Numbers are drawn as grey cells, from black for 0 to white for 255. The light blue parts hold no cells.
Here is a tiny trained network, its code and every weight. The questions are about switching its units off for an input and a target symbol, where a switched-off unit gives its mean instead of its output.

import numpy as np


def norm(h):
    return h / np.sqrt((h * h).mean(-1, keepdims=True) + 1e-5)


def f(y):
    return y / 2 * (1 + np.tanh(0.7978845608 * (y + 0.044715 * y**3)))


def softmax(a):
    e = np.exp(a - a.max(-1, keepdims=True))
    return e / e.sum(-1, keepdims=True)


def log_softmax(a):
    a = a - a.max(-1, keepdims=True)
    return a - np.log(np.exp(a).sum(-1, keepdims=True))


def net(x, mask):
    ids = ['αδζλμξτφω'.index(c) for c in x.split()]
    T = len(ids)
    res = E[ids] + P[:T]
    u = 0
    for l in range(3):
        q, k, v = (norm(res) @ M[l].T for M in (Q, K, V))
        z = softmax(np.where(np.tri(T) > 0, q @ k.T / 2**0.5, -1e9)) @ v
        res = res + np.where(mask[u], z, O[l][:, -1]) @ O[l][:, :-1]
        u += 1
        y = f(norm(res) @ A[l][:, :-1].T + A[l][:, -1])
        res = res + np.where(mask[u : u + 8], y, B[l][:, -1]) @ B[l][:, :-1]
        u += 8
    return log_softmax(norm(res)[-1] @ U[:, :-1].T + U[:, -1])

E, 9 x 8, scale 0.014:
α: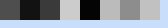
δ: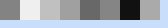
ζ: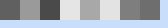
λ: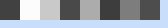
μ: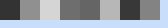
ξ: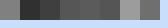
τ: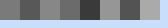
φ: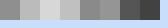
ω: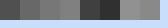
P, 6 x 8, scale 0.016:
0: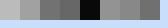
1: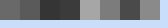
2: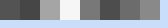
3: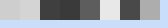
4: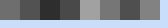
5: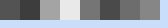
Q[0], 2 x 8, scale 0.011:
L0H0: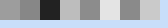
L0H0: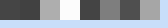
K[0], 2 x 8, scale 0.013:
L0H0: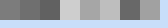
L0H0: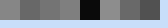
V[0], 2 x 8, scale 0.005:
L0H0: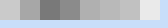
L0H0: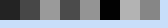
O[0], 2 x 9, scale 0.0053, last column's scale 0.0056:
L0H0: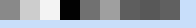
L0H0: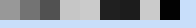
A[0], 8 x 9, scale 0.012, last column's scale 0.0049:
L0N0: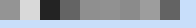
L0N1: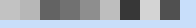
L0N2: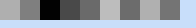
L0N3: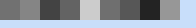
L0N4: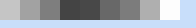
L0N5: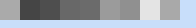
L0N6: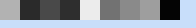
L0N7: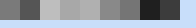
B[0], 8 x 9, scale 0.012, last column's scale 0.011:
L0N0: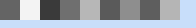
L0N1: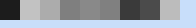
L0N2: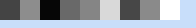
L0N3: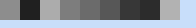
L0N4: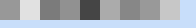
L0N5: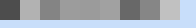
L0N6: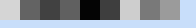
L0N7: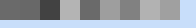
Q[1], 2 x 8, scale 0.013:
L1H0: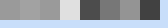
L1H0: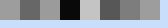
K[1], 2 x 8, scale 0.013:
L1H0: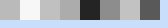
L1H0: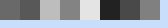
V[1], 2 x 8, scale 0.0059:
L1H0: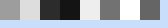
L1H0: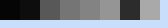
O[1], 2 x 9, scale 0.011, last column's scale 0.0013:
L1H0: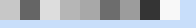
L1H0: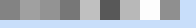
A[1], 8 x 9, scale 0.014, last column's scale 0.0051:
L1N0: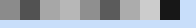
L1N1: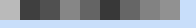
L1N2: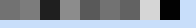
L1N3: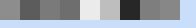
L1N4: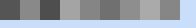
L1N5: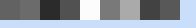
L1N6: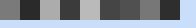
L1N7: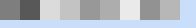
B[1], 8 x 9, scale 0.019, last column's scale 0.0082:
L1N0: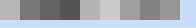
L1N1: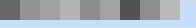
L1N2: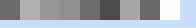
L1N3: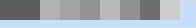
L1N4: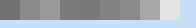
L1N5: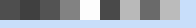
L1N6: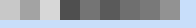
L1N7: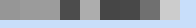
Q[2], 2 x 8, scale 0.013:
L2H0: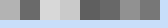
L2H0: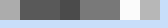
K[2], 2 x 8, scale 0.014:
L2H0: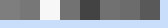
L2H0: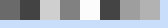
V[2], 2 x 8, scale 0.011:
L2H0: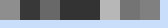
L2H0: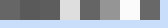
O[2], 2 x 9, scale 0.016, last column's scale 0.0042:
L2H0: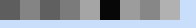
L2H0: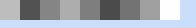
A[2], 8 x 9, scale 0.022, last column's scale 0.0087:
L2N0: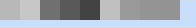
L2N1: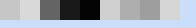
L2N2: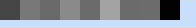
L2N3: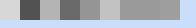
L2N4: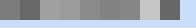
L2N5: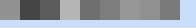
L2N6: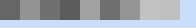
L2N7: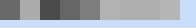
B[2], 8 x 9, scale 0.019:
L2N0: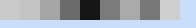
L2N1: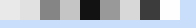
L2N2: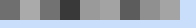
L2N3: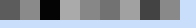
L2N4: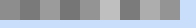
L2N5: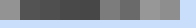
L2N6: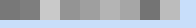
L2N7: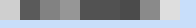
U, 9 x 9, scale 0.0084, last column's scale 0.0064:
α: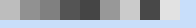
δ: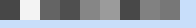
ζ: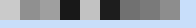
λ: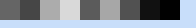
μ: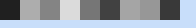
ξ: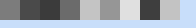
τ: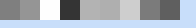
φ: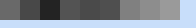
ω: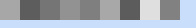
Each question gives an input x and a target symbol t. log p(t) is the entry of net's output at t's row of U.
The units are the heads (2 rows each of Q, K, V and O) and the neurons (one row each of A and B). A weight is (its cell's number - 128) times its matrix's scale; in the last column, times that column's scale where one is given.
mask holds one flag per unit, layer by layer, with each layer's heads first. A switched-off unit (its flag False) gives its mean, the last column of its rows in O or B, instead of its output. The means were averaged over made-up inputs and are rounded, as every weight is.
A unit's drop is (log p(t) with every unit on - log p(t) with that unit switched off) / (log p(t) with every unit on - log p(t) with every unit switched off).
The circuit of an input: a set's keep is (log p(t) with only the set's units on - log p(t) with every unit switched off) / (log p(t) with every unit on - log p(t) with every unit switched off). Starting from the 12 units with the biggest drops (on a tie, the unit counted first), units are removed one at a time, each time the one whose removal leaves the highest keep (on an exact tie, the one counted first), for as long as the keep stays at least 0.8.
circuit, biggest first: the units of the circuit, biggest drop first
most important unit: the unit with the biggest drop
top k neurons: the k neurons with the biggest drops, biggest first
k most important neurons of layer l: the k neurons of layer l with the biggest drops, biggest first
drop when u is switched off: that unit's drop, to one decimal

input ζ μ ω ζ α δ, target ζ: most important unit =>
L0N2
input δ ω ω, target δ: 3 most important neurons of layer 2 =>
[L2N1; L2N2; L2N7]
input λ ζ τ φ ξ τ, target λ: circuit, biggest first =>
[L1H0; L2N1; L2N0]
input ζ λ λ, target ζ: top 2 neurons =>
[L0N2; L2N1]
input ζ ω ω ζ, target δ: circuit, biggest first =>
[L0N1; L2N1]
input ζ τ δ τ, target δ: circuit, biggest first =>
[L0N1; L0N2]
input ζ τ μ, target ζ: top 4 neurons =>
[L1N7; L0N2; L2N1; L0N1]
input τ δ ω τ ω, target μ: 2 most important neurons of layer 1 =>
[L1N1; L1N2]
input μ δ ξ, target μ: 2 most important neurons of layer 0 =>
[L0N2; L0N0]
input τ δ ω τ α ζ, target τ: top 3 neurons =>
[L0N2; L1N7; L0N4]
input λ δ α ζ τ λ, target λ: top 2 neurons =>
[L0N2; L2N1]
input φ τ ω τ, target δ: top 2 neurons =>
[L0N1; L0N5]
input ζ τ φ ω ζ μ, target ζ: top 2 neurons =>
[L0N2; L1N7]
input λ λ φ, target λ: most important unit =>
L1H0
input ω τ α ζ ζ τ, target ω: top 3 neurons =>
[L0N4; L2N1; L0N2]
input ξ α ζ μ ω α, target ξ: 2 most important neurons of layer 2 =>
[L2N3; L2N1]
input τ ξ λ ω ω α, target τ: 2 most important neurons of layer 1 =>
[L1N7; L1N0]
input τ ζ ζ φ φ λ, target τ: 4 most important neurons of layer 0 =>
[L0N4; L0N2; L0N7; L0N1]
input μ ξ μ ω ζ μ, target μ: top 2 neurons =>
[L2N1; L0N2]
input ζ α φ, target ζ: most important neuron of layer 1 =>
[L1N7]
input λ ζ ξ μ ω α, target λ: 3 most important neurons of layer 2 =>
[L2N1; L2N7; L2N0]
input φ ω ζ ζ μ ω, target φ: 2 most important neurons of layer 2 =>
[L2N1; L2N5]
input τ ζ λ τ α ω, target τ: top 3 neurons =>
[L1N1; L0N2; L0N4]
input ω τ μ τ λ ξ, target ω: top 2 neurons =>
[L0N4; L0N2]
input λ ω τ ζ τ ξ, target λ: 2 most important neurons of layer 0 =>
[L0N2; L0N0]
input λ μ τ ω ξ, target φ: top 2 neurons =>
[L0N6; L2N1]
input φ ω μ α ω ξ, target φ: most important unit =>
L1H0
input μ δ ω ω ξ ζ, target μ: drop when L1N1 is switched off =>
0.0
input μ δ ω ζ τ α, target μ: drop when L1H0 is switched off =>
1.2
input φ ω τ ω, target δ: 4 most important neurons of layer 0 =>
[L0N1; L0N5; L0N0; L0N6]
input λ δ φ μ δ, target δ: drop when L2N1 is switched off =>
0.1
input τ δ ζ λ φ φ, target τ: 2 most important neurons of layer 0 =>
[L0N2; L0N4]
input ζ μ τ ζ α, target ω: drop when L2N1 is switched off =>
0.2
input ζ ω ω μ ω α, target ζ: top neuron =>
[L1N7]
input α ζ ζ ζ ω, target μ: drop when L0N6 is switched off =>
0.4
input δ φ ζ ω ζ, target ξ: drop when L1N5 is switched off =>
0.6
